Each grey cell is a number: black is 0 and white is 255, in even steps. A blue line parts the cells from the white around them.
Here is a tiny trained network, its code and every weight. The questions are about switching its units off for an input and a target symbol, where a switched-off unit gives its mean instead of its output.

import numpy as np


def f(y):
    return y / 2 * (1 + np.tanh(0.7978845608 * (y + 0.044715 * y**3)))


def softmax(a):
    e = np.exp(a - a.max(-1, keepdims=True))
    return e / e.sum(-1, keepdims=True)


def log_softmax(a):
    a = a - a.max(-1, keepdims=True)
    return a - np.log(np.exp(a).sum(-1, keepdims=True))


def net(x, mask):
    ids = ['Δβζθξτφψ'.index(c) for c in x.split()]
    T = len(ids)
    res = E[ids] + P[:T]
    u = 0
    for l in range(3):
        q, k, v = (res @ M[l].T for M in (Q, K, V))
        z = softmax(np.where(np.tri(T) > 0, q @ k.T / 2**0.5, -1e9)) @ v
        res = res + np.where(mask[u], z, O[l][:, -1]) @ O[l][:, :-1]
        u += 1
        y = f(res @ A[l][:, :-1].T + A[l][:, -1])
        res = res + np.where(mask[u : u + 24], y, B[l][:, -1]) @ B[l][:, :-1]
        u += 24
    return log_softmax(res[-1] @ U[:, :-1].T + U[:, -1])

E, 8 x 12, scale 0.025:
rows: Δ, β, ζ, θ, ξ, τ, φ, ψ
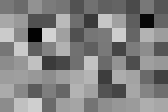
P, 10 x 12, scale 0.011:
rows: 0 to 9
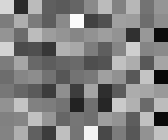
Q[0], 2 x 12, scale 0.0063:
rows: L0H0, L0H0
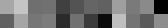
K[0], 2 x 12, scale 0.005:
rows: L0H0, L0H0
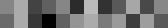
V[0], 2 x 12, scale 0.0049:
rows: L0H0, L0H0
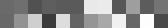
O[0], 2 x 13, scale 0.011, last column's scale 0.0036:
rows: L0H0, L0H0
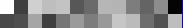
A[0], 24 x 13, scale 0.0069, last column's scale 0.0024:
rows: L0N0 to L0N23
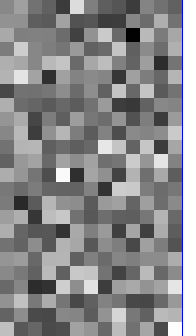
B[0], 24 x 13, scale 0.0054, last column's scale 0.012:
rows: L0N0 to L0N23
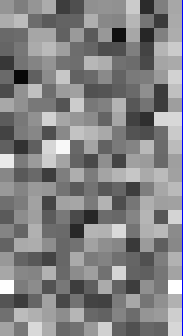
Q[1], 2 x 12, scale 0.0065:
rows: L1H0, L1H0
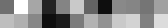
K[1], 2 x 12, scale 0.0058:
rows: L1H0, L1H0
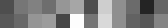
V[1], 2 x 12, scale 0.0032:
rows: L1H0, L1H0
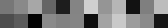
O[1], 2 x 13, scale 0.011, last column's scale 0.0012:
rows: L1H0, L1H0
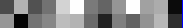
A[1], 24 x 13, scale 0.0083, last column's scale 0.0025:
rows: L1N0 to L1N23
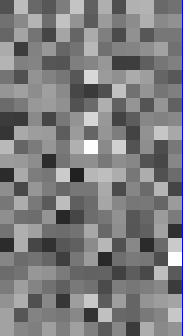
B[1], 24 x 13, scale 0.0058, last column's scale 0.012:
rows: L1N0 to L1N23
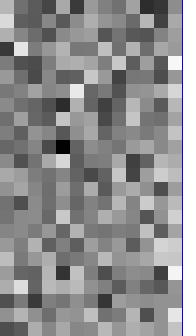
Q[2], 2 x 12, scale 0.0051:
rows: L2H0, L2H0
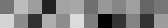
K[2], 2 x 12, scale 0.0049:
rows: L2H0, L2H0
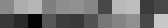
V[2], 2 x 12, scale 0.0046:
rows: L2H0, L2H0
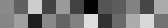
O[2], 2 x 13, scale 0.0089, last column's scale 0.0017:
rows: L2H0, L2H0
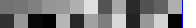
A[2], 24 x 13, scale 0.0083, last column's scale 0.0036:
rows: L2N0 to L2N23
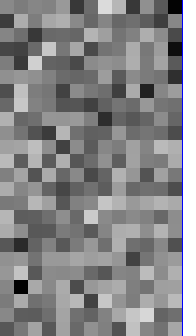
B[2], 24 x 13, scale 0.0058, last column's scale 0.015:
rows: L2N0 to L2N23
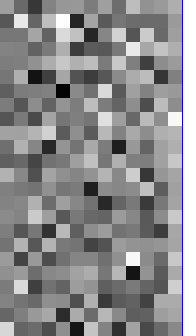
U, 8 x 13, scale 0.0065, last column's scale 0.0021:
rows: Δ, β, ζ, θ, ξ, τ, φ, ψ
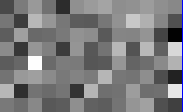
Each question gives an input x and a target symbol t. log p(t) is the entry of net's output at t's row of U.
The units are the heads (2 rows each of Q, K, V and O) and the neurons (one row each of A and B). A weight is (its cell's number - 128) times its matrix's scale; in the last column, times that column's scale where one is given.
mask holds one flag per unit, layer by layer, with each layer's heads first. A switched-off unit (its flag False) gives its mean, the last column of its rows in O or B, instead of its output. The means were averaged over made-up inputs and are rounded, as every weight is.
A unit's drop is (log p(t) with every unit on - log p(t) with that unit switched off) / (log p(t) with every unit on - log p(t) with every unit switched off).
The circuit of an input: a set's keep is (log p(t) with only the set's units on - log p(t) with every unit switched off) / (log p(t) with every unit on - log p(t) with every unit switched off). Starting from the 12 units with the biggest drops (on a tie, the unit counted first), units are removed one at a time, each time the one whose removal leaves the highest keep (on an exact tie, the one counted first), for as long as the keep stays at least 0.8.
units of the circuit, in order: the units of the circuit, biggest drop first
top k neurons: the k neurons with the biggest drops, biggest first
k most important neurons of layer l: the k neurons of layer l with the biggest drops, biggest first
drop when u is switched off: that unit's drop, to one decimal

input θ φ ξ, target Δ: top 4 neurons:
L0N2; L0N20; L2N6; L0N16
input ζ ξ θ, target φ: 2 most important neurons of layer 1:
L1N0; L1N17
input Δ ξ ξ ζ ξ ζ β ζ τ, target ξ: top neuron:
L1N10
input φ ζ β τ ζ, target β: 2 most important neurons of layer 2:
L2N3; L2N20
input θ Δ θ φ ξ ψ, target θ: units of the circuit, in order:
L1N1; L0N10; L1N12
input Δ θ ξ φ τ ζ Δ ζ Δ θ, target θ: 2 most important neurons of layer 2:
L2N2; L2N9
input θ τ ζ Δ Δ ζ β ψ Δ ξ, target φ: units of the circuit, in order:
L1N8; L2N23
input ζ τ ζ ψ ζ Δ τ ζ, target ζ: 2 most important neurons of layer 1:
L1N20; L1N17
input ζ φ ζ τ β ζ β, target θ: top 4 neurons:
L0N22; L0N21; L0N15; L0N7
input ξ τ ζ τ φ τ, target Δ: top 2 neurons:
L1N10; L0N15
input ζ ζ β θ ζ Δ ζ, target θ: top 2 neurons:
L1N4; L2N10
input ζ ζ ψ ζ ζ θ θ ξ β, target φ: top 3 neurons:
L0N9; L0N10; L0N13
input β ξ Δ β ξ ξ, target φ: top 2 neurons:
L0N2; L1N0
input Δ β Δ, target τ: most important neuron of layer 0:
L0N2
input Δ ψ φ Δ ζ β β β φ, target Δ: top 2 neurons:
L1N10; L0N0
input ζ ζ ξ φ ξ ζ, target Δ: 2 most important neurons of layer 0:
L0N2; L0N4
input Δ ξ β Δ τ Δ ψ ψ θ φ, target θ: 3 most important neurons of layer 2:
L2N2; L2N15; L2N10
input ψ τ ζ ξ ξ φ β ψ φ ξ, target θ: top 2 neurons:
L1N4; L0N23
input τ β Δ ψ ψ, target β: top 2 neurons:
L0N23; L2N3
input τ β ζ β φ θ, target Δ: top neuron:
L2N6
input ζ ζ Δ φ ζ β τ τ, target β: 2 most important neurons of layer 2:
L2N3; L2N8
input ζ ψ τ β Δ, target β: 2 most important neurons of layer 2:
L2N3; L2N20
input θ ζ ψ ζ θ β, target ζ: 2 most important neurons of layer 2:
L2N1; L2N17
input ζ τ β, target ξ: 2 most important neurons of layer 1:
L1N17; L1N4
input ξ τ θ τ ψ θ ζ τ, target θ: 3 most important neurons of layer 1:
L1N19; L1N4; L1N8
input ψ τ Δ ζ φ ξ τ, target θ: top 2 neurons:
L0N20; L1N4
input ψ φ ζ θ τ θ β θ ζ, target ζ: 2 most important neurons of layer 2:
L2N1; L2N20
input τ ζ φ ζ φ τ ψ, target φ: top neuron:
L2N23
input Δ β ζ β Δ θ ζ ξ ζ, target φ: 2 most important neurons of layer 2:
L2N7; L2N0
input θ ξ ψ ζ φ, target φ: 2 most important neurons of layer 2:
L2N16; L2N8
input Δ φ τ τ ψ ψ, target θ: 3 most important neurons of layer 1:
L1N12; L1N1; L1N7
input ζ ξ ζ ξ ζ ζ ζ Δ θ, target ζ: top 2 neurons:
L0N20; L0N10
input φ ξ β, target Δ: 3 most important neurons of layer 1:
L1N17; L1N7; L1N22
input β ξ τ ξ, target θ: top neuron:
L0N23
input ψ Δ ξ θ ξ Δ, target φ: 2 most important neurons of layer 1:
L1N0; L1N5
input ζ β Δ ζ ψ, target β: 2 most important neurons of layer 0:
L0N23; L0N15
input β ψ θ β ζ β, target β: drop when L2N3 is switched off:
0.5
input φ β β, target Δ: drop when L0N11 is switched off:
0.0
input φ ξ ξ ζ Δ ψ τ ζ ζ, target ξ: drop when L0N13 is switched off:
0.1
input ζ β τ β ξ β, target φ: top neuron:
L1N17
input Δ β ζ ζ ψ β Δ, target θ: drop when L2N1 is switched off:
0.2
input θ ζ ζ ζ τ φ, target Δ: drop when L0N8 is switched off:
0.2
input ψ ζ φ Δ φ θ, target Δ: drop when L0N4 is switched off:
0.2
